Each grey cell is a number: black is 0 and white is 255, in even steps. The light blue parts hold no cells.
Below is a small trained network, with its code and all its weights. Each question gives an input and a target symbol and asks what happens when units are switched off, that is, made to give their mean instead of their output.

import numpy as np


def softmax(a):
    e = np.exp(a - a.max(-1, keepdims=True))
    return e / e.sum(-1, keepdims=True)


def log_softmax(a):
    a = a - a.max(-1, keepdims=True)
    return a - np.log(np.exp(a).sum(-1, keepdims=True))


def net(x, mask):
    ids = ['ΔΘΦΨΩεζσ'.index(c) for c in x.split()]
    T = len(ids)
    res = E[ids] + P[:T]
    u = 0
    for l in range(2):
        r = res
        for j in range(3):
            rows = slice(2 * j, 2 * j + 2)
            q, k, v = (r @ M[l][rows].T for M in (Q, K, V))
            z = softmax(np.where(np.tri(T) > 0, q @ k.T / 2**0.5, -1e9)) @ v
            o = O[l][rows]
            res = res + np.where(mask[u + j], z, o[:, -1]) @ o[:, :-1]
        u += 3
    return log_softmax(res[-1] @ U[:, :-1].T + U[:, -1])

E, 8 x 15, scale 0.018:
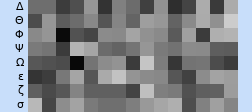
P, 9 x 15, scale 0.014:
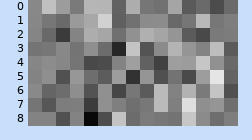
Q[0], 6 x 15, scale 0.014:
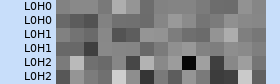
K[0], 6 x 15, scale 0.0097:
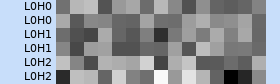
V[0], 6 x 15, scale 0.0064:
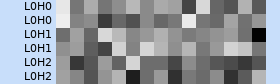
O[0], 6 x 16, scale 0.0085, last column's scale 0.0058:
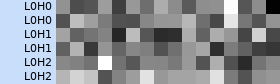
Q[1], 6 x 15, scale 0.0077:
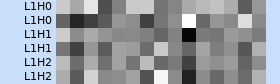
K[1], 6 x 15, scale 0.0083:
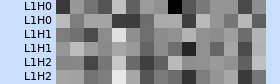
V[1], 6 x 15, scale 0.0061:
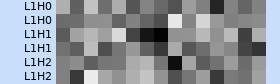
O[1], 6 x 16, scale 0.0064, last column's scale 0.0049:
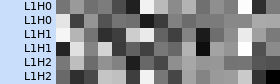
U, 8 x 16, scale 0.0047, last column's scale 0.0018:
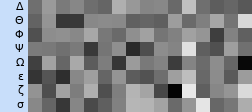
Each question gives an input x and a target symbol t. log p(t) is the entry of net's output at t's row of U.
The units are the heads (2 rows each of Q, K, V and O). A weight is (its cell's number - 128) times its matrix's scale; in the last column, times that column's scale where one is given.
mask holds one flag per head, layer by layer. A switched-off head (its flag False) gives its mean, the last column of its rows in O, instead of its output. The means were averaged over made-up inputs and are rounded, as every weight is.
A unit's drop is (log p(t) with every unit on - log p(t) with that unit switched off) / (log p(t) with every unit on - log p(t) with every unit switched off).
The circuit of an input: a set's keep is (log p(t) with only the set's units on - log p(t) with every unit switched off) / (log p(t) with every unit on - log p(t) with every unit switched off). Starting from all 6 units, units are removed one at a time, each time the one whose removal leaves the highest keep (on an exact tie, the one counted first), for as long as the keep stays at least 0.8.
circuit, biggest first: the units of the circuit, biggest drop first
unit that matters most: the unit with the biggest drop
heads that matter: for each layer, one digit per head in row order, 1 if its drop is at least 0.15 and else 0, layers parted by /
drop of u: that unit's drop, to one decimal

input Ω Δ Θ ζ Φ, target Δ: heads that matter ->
001 / 100
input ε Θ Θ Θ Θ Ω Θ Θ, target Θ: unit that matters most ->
L0H2
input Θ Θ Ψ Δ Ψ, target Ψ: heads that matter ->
010 / 000
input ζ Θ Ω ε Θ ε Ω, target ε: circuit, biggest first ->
(L1H2; L1H1)
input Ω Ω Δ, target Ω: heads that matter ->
000 / 010
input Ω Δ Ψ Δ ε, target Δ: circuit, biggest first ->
(L0H2; L1H0)
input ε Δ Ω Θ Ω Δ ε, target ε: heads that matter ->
000 / 011
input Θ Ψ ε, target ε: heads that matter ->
010 / 001
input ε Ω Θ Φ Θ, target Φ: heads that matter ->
110 / 111
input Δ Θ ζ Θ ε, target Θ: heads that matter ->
001 / 010
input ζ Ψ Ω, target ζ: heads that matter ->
010 / 000
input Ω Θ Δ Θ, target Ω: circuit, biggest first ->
(L1H1; L0H1)
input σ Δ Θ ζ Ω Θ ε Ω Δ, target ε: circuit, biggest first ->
(L1H2; L0H1)
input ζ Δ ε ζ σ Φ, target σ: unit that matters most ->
L0H0
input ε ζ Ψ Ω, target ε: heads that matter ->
001 / 001
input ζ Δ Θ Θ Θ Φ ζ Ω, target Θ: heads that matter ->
001 / 000
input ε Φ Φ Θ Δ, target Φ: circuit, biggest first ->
(L1H1; L1H0; L0H0)
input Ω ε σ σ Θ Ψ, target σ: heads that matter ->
100 / 000
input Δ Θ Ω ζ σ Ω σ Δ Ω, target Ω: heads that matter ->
001 / 010
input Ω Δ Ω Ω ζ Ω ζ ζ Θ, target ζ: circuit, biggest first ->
(L0H1)
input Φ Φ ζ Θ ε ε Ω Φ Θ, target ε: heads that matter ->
001 / 011
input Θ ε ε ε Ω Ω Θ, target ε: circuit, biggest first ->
(L1H2; L0H2)
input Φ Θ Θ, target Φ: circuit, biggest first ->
(L1H1; L1H0)
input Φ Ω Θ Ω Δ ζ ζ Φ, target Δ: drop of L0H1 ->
-0.2
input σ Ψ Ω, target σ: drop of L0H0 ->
0.8
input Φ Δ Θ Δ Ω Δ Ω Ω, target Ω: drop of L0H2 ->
0.1
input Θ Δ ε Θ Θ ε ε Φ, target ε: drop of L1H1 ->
0.5
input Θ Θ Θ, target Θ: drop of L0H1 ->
0.2
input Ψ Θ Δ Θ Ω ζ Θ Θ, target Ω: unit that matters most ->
L1H1
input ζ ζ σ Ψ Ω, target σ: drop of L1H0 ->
0.0
